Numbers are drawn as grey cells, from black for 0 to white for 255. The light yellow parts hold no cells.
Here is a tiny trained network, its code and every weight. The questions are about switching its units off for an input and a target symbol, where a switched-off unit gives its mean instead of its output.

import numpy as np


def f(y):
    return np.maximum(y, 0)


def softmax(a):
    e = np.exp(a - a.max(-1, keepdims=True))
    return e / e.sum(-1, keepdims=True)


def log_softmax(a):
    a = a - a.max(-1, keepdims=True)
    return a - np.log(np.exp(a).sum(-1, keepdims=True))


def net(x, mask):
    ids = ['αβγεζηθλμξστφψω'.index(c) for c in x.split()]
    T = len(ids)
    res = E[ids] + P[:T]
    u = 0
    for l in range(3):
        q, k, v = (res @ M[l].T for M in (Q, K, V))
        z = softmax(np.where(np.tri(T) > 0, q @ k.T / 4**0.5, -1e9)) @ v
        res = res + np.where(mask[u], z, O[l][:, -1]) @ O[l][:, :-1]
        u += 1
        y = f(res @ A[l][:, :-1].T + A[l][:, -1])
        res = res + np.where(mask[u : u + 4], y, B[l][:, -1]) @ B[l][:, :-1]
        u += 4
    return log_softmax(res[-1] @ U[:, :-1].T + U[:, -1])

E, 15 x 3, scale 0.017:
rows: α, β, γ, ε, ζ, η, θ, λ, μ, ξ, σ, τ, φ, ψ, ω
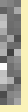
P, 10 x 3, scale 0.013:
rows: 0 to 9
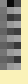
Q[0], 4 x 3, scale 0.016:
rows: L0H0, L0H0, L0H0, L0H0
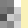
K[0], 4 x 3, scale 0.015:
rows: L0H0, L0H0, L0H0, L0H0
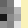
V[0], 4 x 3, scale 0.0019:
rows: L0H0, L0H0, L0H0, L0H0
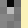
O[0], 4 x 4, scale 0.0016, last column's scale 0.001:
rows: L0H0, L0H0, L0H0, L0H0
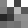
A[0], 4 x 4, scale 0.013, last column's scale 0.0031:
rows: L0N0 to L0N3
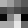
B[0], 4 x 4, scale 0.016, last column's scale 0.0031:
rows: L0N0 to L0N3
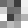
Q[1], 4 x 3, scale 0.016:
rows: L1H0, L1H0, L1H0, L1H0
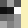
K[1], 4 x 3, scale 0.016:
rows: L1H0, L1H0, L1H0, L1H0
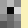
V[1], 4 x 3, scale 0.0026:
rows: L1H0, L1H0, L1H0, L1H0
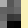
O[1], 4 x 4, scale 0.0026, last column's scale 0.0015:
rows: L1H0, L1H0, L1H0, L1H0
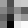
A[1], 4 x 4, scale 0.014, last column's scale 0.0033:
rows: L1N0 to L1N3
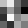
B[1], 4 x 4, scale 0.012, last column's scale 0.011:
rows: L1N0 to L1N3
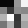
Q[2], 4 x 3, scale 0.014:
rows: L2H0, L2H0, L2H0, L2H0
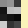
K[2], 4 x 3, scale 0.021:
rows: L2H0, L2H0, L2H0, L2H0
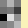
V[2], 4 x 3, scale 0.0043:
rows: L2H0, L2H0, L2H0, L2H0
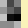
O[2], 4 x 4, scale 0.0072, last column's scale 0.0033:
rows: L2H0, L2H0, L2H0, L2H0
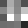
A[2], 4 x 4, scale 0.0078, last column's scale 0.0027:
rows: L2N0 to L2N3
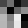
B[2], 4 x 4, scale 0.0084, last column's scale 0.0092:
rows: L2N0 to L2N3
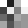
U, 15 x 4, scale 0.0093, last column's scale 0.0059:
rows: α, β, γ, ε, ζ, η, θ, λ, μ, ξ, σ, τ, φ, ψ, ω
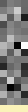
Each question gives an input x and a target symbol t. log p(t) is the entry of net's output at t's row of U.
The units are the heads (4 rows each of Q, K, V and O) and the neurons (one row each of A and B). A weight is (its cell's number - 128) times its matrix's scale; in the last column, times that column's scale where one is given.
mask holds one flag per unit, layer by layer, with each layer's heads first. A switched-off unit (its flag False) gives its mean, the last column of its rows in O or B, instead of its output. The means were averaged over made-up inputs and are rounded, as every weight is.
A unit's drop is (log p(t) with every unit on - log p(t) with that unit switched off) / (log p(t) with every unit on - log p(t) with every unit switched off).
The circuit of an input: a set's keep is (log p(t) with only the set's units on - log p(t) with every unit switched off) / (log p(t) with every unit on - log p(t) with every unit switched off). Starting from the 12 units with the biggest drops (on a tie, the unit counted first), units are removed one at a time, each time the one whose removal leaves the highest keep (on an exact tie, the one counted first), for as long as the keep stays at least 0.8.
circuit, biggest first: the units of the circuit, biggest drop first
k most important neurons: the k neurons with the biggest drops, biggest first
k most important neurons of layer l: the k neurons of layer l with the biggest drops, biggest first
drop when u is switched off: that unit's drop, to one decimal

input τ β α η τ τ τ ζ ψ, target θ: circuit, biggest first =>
[L1N0]
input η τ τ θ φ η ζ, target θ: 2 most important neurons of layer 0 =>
[L0N3 L0N1]
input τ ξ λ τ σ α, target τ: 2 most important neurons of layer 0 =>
[L0N0 L0N1]
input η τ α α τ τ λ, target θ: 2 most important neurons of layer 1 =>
[L1N0 L1N3]
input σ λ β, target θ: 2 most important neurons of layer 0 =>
[L0N2 L0N1]
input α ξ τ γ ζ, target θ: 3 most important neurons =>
[L1N0 L0N1 L2N1]
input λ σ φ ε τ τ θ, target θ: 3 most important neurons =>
[L1N0 L0N3 L0N1]
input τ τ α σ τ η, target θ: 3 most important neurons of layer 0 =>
[L0N1 L0N2 L0N3]
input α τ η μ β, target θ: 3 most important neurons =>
[L1N0 L1N3 L0N2]
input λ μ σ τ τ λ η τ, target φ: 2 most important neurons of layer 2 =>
[L2N0 L2N1]
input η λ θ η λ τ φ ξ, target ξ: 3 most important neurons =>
[L1N0 L0N3 L2N1]
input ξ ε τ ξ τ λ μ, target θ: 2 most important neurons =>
[L1N0 L2N1]
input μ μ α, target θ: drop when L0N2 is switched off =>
-0.1
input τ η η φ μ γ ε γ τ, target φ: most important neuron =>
[L2N0]
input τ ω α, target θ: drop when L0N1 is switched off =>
0.2
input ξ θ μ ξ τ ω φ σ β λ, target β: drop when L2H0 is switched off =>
0.4
